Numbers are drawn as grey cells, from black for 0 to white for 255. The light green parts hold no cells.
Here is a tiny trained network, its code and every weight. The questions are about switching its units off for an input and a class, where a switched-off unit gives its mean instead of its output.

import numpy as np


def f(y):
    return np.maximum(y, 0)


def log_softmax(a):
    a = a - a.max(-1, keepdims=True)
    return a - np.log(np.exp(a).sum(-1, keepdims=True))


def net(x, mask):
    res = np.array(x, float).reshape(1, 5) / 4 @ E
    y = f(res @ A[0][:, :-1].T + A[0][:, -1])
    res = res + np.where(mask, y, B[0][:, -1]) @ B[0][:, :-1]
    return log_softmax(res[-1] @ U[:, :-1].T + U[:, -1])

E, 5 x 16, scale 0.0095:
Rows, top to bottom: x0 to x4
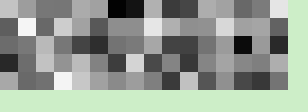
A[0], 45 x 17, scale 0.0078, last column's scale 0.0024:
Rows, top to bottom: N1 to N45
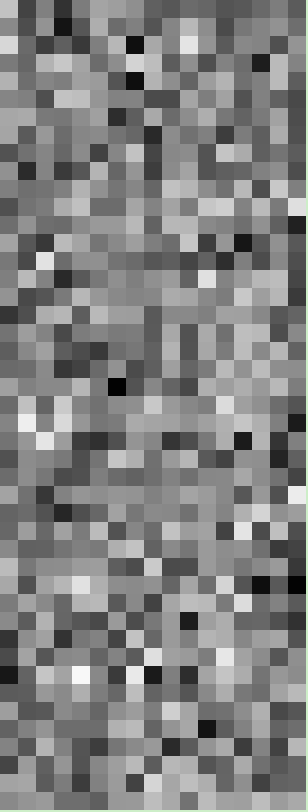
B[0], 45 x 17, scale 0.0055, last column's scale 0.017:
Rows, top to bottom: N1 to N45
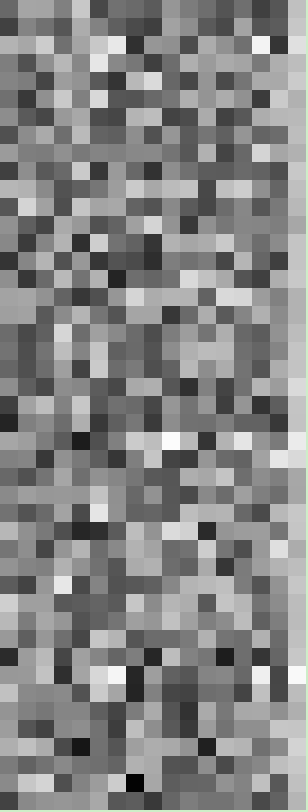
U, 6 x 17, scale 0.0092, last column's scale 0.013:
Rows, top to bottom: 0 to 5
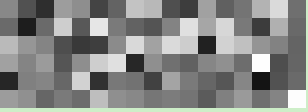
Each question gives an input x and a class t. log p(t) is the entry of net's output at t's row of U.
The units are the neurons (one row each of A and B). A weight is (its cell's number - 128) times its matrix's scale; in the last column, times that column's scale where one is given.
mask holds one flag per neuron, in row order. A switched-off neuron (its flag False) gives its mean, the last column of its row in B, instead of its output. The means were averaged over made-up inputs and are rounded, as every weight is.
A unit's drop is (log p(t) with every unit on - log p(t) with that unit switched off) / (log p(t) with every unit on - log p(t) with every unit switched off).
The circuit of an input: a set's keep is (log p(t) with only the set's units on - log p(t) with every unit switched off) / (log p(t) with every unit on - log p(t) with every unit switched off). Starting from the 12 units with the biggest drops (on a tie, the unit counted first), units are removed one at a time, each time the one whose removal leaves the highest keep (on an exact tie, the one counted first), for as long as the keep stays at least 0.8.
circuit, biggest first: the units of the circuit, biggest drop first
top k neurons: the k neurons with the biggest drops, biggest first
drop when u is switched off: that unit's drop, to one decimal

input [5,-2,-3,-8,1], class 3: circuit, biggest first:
N3
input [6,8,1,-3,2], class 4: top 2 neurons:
N37; N23
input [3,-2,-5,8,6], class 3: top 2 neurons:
N38; N39
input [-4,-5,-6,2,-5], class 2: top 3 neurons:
N30; N11; N34
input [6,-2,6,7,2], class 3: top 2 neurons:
N38; N39
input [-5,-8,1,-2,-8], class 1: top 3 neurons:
N29; N21; N20
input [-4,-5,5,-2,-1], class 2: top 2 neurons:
N25; N42
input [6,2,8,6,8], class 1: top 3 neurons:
N33; N4; N6
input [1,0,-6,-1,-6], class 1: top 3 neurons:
N16; N25; N29
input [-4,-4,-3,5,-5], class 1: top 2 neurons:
N3; N20
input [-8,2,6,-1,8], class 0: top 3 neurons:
N26; N41; N18
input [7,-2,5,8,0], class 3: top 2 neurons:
N38; N39
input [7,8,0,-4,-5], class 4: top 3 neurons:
N37; N23; N24
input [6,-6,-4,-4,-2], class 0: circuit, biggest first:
N5
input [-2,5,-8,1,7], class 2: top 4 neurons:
N30; N11; N17; N34
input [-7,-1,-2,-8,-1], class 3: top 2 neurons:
N3; N44
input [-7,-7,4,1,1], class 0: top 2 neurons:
N26; N41
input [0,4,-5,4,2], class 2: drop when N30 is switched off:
0.2
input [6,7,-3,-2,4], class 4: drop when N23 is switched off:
0.6
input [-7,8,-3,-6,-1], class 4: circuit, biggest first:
N23
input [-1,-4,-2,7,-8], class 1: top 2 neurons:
N20; N16
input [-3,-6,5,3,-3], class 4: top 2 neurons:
N15; N10
